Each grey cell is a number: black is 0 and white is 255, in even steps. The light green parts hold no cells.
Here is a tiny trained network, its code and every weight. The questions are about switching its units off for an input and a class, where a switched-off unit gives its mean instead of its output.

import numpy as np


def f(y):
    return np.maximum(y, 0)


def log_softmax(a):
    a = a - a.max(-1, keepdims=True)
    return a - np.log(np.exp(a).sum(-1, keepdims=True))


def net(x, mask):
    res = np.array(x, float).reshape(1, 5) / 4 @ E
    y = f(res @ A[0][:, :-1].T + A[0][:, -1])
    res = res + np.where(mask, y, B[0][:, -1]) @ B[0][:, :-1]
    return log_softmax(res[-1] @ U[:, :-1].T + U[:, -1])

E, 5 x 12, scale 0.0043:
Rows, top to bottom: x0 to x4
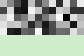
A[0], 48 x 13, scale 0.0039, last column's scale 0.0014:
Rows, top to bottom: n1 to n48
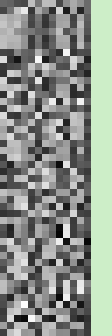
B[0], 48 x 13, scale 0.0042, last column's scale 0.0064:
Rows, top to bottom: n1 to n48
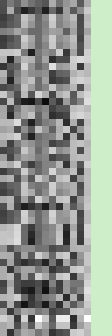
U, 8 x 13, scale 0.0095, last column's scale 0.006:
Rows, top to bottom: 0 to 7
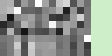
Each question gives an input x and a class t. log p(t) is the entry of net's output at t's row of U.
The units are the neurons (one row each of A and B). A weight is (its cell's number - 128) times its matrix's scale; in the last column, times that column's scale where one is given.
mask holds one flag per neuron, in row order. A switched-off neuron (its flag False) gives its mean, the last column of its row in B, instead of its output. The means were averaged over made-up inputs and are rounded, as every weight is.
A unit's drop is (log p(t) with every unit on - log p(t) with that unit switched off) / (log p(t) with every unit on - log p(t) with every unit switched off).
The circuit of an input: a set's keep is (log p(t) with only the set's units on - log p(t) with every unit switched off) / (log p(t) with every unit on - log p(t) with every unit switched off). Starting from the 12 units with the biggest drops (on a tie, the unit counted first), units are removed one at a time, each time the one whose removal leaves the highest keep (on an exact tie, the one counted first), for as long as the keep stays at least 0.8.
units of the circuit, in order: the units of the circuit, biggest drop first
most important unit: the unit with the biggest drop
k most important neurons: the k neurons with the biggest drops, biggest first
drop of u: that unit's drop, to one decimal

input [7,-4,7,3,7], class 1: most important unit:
n35
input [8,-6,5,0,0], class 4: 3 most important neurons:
n15, n42, n46
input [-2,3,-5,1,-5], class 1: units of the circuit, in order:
n8, n34
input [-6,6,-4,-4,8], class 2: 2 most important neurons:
n9, n12
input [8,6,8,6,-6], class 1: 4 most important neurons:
n35, n20, n18, n5
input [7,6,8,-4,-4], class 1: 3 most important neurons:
n35, n20, n18
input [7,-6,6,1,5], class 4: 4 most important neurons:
n15, n42, n46, n41
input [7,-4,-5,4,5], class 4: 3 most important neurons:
n15, n42, n41
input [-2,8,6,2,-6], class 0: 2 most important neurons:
n46, n14
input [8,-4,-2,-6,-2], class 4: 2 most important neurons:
n15, n42
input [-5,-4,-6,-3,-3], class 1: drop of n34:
0.3
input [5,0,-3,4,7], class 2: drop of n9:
0.1
